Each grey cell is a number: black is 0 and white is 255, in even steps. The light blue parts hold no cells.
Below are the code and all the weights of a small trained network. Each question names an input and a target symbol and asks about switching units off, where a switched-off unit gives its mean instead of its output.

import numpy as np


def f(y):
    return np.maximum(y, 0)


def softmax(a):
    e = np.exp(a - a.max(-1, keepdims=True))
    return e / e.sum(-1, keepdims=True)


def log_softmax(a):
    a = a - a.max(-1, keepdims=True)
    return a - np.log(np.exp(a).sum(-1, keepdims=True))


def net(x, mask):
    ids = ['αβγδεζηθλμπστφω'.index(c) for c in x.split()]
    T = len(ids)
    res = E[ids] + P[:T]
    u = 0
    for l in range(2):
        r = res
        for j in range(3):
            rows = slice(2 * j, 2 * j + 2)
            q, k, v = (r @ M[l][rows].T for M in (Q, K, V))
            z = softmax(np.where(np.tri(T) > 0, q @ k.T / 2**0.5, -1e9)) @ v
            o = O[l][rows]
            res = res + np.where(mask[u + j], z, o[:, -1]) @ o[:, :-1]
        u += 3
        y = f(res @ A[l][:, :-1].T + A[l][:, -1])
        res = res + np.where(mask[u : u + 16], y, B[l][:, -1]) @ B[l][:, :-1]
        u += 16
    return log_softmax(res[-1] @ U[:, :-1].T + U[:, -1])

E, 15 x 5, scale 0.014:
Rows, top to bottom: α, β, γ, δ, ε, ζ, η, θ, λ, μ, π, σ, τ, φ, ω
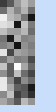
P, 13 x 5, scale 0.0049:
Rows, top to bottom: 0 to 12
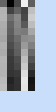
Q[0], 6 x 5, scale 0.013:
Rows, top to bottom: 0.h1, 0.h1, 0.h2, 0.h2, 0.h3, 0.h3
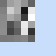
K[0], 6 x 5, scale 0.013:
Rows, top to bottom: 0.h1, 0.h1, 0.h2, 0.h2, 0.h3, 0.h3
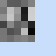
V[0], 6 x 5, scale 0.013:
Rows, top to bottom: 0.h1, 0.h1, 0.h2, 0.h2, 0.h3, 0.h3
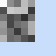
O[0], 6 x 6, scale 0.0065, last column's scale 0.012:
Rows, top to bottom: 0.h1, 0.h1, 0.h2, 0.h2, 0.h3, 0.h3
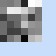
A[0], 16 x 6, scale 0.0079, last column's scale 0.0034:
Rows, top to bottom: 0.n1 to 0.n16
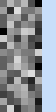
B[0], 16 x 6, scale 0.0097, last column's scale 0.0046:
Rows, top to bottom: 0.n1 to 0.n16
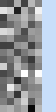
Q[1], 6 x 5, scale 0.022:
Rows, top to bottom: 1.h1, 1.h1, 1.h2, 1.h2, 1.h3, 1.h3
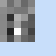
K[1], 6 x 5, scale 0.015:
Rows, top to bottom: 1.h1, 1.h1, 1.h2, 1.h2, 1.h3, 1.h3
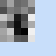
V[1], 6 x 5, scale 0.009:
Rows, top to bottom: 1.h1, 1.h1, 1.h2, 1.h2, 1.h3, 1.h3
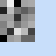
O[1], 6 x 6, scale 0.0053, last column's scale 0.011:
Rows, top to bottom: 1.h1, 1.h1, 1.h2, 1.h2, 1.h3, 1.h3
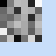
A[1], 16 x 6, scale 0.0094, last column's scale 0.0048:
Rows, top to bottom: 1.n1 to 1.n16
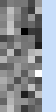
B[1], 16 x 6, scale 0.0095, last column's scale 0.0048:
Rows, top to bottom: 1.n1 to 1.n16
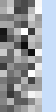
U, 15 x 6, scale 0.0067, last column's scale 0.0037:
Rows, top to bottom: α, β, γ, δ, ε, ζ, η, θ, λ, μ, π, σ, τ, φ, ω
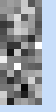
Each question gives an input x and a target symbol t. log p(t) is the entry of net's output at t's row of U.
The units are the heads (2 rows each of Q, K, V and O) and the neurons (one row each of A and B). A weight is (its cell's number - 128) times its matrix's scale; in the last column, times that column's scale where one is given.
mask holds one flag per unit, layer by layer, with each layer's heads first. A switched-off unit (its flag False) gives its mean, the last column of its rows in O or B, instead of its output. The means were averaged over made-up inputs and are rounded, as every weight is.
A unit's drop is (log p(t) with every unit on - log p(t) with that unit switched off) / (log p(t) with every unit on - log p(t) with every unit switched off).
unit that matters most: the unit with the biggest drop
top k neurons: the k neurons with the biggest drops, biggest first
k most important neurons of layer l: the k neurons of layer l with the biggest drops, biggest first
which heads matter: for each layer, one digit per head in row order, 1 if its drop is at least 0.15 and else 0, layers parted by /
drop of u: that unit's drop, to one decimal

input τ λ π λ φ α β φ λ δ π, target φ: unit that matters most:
0.n2
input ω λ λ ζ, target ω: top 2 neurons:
(0.n2; 0.n11)
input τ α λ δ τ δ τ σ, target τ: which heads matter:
001 / 001
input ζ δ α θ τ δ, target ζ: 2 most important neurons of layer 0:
(0.n2; 0.n14)
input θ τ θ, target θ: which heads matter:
110 / 001
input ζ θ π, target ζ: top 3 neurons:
(0.n2; 0.n12; 0.n14)
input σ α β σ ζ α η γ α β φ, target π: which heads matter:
000 / 001
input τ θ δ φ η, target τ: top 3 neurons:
(1.n6; 1.n8; 1.n5)
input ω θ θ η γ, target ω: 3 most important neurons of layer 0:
(0.n11; 0.n2; 0.n15)
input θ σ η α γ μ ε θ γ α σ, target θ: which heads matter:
010 / 001
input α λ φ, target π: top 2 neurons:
(1.n2; 0.n13)
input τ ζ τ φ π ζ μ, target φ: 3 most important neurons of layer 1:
(1.n8; 1.n5; 1.n4)
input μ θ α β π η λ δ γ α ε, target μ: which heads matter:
111 / 001
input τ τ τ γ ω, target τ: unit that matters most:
0.h3
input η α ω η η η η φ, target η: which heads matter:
101 / 000
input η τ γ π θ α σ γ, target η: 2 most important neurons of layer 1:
(1.n5; 1.n14)
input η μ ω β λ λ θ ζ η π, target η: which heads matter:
100 / 000
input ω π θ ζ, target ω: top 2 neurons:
(0.n11; 0.n2)
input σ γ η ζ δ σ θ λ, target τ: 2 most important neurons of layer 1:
(1.n6; 1.n5)
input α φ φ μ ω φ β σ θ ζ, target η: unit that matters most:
0.h1
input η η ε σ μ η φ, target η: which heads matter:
101 / 010
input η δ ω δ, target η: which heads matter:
101 / 000
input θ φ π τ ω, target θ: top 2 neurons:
(0.n11; 0.n2)
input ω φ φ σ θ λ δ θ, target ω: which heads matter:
001 / 001
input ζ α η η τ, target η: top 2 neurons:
(1.n14; 0.n11)
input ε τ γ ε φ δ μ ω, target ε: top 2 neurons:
(0.n11; 0.n3)
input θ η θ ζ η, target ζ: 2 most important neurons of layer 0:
(0.n2; 0.n16)
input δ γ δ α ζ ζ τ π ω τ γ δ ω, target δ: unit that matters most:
0.h1
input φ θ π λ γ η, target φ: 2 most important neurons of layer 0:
(0.n16; 0.n11)
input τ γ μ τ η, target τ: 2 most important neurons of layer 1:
(1.n8; 1.n6)
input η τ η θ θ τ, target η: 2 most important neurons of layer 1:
(1.n5; 1.n14)
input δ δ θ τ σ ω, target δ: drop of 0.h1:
0.3
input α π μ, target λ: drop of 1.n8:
0.0
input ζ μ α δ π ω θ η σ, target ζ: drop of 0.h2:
0.1
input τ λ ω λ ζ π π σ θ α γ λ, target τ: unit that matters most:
1.h3
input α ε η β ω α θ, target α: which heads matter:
101 / 000
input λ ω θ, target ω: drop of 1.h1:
0.2
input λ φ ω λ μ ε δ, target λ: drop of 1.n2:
-0.1
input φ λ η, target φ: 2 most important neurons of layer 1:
(1.n8; 1.n5)
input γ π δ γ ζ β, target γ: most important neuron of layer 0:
(0.n2)
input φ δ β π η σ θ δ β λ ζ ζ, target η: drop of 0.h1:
0.3
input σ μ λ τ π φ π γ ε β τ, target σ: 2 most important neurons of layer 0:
(0.n11; 0.n2)
